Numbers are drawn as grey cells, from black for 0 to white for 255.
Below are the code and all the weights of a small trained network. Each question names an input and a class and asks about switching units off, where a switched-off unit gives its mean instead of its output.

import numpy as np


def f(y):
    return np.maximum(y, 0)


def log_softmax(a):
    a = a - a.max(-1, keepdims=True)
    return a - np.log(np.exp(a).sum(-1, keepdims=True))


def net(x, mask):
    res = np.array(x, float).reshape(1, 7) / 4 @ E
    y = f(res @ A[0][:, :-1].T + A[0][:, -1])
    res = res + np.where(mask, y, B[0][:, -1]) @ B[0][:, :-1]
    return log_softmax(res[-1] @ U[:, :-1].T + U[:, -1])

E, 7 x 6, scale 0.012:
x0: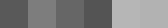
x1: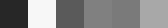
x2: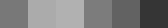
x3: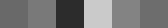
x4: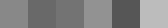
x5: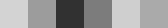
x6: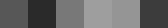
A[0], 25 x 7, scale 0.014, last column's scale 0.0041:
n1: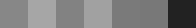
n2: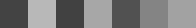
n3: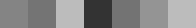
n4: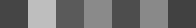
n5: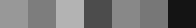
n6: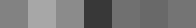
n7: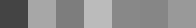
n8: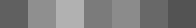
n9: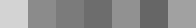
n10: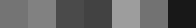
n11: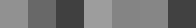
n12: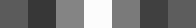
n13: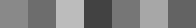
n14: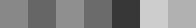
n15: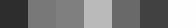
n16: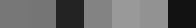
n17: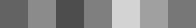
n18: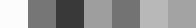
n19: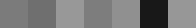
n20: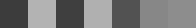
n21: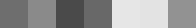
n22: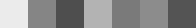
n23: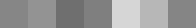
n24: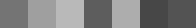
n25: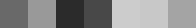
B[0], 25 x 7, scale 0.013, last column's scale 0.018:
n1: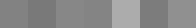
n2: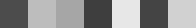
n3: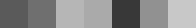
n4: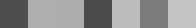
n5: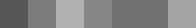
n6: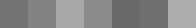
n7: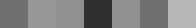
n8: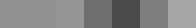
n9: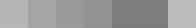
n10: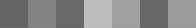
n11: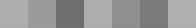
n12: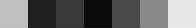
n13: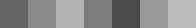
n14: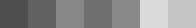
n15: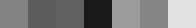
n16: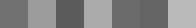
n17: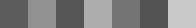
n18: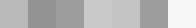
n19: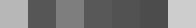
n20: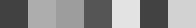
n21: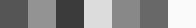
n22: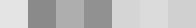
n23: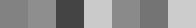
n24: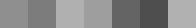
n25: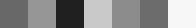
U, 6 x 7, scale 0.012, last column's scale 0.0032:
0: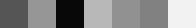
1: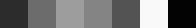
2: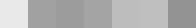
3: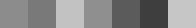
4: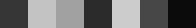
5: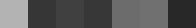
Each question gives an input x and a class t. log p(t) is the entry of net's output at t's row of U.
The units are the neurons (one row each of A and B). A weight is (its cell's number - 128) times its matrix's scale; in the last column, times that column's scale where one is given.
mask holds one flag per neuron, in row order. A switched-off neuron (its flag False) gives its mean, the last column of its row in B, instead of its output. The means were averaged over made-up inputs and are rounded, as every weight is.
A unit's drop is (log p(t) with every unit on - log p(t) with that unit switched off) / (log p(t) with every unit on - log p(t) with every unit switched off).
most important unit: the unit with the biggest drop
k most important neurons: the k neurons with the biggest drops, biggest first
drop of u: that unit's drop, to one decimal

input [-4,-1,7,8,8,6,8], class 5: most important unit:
n12
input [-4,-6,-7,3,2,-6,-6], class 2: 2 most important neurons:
[n18, n22]
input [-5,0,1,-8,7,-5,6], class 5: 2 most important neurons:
[n12, n19]
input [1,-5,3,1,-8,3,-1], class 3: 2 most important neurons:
[n18, n19]
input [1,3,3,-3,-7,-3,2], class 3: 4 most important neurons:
[n24, n20, n2, n19]
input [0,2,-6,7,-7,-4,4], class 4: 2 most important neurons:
[n20, n2]
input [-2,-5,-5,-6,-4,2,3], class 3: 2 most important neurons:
[n5, n3]
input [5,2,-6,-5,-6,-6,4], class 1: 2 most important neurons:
[n2, n20]
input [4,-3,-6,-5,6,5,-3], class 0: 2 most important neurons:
[n21, n25]
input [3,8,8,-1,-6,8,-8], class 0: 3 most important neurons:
[n25, n21, n23]
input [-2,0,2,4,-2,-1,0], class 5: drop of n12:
0.4
